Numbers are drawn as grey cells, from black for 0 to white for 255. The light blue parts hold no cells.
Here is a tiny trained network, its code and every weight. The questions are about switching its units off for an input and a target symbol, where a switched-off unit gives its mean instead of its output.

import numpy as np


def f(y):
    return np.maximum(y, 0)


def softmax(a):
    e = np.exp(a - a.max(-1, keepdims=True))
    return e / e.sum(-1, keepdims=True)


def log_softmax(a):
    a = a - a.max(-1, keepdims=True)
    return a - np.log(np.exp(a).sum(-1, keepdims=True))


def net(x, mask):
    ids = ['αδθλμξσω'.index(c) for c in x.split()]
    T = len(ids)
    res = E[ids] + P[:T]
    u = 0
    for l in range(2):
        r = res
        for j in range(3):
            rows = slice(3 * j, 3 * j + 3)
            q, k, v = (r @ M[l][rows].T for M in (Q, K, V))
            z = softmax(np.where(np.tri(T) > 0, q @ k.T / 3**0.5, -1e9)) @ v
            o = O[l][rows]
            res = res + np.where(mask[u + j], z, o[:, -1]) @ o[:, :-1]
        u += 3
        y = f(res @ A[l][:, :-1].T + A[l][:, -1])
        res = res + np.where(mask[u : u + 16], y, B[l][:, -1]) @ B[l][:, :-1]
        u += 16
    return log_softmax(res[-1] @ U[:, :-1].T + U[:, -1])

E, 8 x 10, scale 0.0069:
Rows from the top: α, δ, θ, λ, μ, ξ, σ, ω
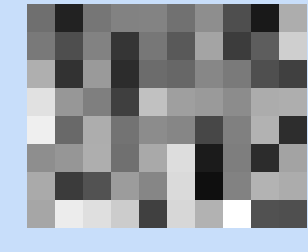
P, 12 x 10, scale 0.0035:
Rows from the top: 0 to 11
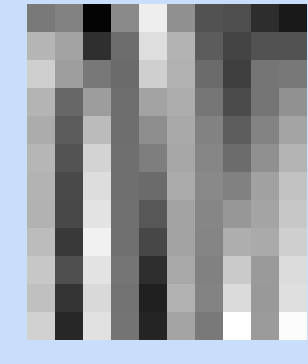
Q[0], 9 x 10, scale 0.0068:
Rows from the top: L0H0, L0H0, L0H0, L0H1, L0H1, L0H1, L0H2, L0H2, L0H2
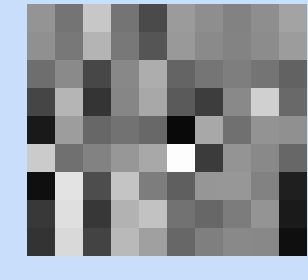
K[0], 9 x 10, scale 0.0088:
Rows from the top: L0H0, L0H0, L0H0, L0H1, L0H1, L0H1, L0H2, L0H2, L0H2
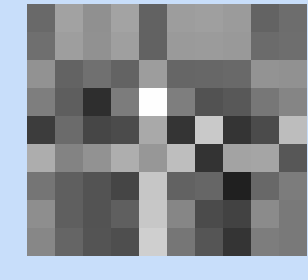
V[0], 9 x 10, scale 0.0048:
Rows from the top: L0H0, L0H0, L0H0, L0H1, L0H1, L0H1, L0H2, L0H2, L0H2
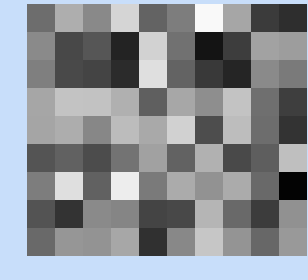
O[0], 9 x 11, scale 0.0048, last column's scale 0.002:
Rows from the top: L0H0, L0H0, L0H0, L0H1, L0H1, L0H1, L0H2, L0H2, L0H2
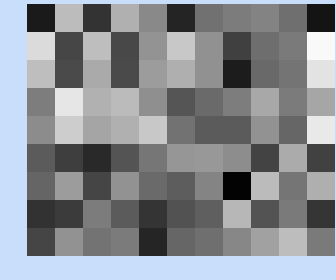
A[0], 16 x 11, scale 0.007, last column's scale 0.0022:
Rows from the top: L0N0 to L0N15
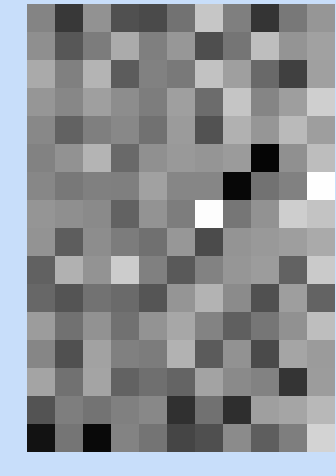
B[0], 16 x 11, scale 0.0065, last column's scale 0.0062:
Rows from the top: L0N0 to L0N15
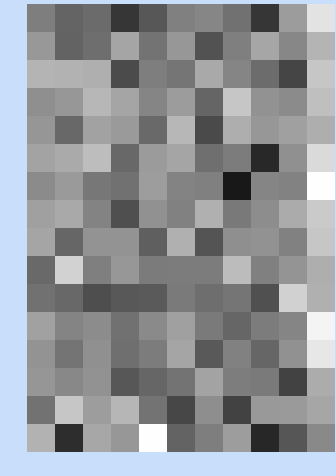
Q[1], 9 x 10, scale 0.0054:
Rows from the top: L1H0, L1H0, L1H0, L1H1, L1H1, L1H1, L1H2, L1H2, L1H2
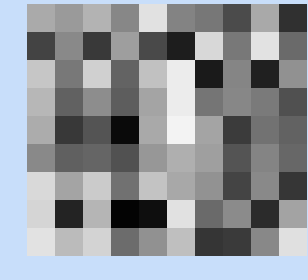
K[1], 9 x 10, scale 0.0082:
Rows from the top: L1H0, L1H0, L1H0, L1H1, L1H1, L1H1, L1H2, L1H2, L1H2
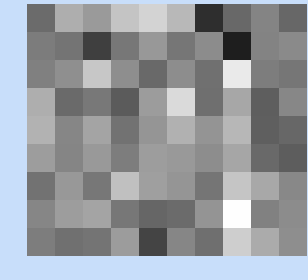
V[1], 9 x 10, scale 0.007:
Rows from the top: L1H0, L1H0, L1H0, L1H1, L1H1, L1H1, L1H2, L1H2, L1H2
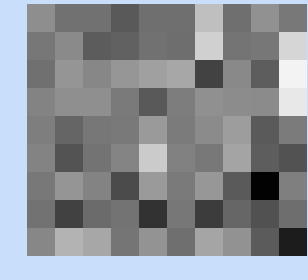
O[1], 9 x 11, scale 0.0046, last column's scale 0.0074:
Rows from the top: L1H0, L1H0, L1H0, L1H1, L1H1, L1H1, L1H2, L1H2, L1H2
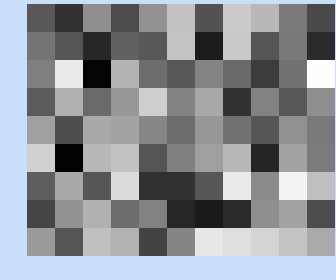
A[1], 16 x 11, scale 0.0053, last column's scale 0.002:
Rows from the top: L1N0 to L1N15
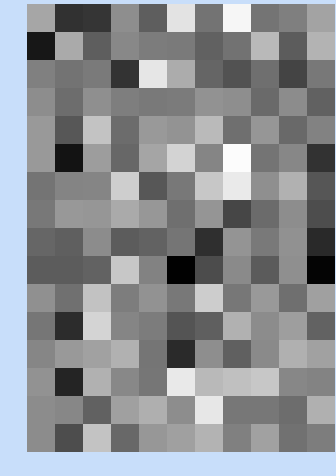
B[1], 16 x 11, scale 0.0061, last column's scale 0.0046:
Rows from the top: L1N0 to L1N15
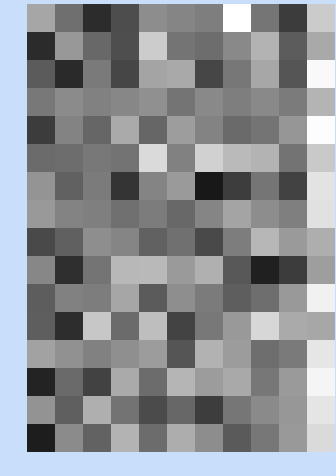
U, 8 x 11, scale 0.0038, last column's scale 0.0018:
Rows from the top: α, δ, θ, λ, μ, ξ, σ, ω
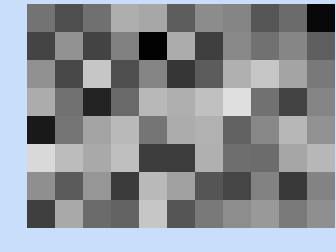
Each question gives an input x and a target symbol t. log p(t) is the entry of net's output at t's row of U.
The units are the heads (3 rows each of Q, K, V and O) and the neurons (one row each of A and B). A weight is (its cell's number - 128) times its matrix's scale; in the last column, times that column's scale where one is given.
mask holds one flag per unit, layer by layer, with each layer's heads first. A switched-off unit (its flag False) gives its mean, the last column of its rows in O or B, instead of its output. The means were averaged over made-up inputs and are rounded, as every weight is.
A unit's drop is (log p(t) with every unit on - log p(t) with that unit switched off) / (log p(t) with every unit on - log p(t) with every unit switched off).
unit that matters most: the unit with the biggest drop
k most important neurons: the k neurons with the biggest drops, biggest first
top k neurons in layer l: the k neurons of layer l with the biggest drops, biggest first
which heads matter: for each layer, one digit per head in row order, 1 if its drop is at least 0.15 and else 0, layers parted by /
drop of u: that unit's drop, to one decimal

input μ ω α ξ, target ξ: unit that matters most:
L0H1
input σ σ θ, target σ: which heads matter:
000 / 001
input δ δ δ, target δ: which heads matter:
010 / 101
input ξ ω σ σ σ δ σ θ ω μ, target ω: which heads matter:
111 / 010
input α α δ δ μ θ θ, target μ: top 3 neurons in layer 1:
[L1N15, L1N13, L1N4]
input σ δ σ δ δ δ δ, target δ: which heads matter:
011 / 101
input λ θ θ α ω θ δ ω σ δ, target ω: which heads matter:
101 / 010
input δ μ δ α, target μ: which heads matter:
100 / 101
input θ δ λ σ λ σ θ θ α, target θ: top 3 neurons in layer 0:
[L0N6, L0N2, L0N10]
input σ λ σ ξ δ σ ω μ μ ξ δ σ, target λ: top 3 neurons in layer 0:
[L0N9, L0N6, L0N8]
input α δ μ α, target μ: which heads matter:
000 / 101
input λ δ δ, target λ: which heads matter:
011 / 101
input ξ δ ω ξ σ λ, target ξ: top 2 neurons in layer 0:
[L0N9, L0N6]
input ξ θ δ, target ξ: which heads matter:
100 / 001
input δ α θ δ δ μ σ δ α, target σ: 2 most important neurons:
[L0N4, L0N5]
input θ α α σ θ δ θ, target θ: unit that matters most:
L0H2
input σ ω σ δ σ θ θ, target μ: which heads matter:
010 / 001
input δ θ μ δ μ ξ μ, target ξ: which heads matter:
001 / 100
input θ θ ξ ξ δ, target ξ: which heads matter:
000 / 101
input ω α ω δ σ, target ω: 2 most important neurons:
[L1N1, L0N14]
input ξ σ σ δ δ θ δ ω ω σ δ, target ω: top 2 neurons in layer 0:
[L0N5, L0N14]
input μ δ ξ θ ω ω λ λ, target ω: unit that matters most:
L0H0
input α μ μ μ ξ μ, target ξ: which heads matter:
000 / 100
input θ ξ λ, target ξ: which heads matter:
000 / 101
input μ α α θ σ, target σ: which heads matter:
000 / 001
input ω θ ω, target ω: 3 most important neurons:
[L0N9, L1N1, L0N5]
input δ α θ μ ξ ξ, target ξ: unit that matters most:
L1H0
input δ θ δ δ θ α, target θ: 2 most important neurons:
[L1N11, L0N2]
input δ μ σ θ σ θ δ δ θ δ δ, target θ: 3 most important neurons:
[L0N2, L1N11, L0N13]
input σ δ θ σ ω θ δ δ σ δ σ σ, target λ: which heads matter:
100 / 001
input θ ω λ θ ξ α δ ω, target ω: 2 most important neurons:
[L1N1, L0N9]
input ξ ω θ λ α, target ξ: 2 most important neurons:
[L0N14, L1N2]
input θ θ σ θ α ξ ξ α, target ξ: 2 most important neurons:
[L0N5, L1N2]
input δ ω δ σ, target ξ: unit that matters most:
L0H2
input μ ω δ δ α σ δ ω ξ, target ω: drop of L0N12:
0.1
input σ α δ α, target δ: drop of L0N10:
0.2
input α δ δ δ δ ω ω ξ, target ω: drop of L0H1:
1.1
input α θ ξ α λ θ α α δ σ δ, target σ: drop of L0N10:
0.0
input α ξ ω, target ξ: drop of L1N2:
0.1
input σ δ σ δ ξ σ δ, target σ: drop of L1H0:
-0.1
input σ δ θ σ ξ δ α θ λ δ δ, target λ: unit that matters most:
L1N0
